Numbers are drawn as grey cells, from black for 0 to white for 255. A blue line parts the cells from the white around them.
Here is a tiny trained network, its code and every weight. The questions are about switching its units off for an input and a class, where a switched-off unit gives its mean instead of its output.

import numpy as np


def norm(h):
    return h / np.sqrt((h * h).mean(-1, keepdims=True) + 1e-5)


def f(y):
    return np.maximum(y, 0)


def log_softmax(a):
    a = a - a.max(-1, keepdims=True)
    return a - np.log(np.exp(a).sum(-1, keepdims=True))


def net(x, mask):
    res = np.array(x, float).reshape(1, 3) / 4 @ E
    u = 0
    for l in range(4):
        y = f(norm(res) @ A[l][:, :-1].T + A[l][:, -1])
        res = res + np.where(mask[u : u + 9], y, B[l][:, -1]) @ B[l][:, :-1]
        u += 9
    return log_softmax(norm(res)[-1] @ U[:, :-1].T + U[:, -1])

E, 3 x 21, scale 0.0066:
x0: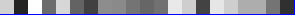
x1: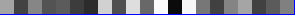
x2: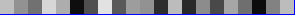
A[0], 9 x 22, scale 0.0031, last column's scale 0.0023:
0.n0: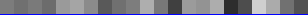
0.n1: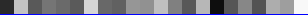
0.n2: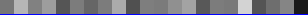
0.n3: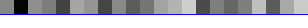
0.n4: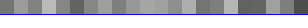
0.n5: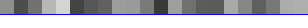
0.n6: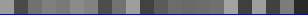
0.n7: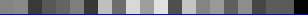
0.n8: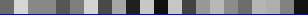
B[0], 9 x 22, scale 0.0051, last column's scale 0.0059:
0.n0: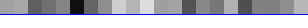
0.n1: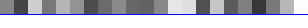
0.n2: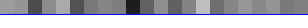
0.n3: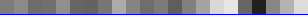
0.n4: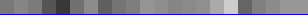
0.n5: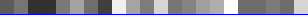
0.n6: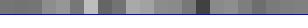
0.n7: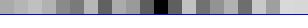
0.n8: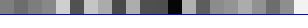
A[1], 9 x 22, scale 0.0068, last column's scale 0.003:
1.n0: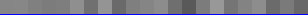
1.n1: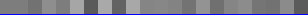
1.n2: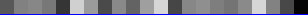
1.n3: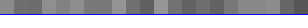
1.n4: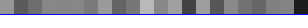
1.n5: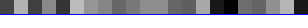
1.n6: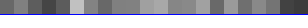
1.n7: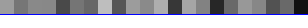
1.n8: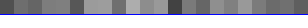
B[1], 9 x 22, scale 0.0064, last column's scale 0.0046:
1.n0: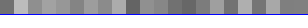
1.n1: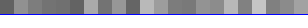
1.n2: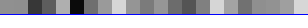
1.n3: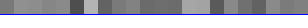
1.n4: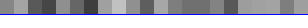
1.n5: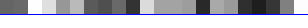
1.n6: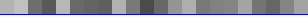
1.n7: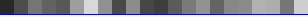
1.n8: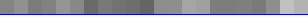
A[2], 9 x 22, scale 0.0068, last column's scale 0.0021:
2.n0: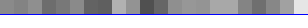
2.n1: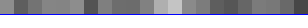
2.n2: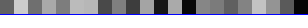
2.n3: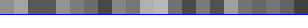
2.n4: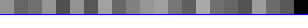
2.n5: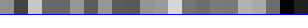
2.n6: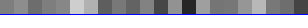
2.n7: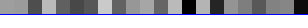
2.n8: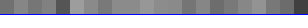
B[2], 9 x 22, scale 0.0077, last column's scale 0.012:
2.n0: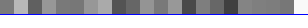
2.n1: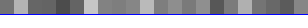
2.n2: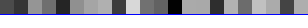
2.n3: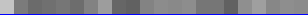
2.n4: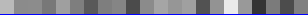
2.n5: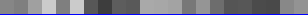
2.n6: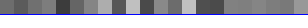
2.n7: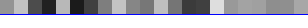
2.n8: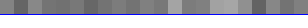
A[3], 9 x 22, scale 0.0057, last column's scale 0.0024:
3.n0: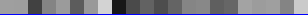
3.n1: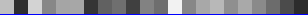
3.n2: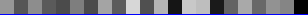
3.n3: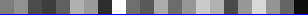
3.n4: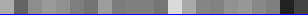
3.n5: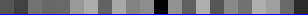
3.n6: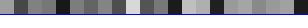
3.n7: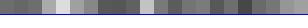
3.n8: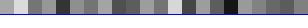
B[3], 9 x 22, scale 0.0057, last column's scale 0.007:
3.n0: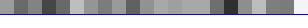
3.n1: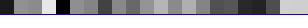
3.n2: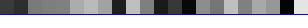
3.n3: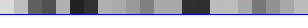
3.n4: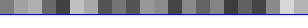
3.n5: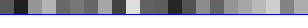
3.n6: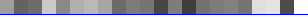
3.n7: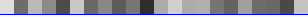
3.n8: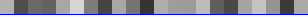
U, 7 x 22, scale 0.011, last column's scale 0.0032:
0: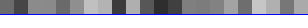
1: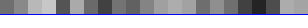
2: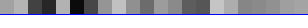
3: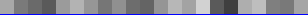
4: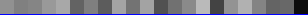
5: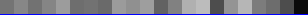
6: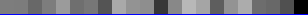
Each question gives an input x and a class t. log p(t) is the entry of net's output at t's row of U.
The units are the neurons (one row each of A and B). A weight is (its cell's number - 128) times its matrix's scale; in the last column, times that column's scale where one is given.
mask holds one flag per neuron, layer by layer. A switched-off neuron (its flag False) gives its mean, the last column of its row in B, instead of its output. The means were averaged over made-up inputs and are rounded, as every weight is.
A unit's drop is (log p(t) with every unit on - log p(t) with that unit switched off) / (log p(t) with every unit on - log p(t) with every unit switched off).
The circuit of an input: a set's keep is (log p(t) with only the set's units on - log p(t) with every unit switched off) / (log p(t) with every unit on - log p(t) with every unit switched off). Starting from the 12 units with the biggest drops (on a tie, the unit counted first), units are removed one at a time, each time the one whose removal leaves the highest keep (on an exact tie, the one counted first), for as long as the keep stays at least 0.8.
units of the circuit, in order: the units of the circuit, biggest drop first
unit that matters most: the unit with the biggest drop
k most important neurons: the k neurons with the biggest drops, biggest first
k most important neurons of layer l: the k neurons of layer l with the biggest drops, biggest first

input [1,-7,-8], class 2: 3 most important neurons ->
1.n2, 3.n3, 0.n7
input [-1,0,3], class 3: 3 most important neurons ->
0.n5, 0.n1, 3.n8
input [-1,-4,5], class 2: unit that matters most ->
2.n7
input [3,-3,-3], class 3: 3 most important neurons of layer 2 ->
2.n7, 2.n0, 2.n2
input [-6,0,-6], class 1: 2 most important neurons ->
1.n5, 0.n5
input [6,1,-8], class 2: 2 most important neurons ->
1.n2, 0.n1
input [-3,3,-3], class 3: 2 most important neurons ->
2.n0, 2.n2
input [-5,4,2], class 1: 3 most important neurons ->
1.n5, 0.n8, 2.n2
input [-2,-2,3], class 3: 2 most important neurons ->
0.n1, 1.n5
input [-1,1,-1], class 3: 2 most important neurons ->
2.n0, 1.n5
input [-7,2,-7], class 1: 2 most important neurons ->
1.n5, 0.n5
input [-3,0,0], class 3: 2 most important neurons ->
0.n1, 3.n8
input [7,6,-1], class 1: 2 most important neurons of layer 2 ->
2.n2, 2.n5
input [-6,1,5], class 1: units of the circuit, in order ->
1.n5
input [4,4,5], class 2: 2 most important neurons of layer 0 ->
0.n8, 0.n1
